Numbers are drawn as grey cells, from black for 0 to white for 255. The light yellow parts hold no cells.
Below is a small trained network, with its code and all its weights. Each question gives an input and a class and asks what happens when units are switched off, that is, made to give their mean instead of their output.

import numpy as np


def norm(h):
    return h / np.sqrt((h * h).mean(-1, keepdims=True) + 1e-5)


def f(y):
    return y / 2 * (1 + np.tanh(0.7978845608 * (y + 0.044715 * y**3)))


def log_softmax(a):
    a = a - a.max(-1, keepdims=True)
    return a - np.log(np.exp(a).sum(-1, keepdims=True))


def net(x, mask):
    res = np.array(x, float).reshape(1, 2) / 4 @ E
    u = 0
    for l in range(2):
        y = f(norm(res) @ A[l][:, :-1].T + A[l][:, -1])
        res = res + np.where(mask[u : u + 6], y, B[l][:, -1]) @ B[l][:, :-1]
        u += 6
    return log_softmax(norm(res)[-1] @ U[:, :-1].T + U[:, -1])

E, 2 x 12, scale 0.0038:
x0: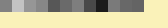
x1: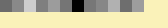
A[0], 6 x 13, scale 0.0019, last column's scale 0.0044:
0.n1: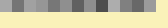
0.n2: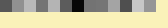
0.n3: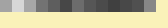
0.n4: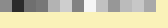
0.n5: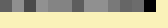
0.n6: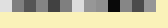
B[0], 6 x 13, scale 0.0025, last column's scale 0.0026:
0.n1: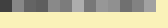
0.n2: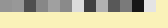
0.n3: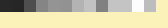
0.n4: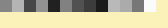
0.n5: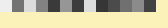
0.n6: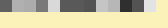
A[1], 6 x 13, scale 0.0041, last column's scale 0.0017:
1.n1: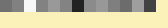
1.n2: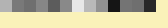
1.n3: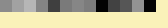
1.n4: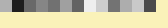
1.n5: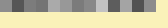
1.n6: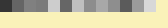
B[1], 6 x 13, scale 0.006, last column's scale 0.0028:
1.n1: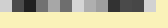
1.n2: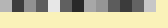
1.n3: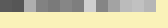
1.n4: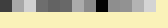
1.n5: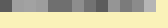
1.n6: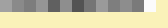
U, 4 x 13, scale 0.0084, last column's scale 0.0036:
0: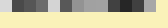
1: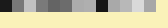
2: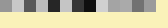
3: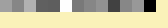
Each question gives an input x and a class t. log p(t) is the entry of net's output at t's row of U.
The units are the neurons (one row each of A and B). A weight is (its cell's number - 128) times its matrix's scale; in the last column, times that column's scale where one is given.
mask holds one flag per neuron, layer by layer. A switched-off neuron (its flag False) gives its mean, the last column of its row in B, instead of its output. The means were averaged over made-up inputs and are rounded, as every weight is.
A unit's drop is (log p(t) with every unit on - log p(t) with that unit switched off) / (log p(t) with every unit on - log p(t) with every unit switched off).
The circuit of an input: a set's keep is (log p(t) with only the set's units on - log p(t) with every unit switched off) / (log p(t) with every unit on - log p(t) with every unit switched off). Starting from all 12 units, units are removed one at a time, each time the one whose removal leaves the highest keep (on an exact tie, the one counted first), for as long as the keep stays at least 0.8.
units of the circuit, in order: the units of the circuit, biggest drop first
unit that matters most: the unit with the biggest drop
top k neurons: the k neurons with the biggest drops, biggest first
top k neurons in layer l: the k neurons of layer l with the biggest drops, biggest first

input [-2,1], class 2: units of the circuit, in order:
(0.n4)
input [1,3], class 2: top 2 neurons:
(0.n2, 1.n2)
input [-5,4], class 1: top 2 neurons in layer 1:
(1.n4, 1.n2)
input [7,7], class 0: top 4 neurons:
(1.n1, 0.n4, 1.n4, 1.n5)
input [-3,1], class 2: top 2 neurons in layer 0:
(0.n4, 0.n3)
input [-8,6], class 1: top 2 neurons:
(1.n4, 0.n6)
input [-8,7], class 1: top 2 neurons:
(1.n4, 0.n6)
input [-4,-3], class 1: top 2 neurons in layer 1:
(1.n4, 1.n1)
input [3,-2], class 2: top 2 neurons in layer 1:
(1.n6, 1.n4)
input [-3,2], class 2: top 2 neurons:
(0.n4, 0.n3)
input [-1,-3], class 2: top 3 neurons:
(0.n6, 1.n1, 0.n2)
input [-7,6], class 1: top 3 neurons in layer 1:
(1.n4, 1.n2, 1.n5)
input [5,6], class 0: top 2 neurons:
(1.n1, 0.n4)
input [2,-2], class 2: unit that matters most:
0.n6
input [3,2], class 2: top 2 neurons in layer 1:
(1.n4, 1.n6)
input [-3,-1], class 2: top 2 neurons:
(0.n4, 0.n3)
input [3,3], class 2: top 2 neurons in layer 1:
(1.n2, 1.n4)
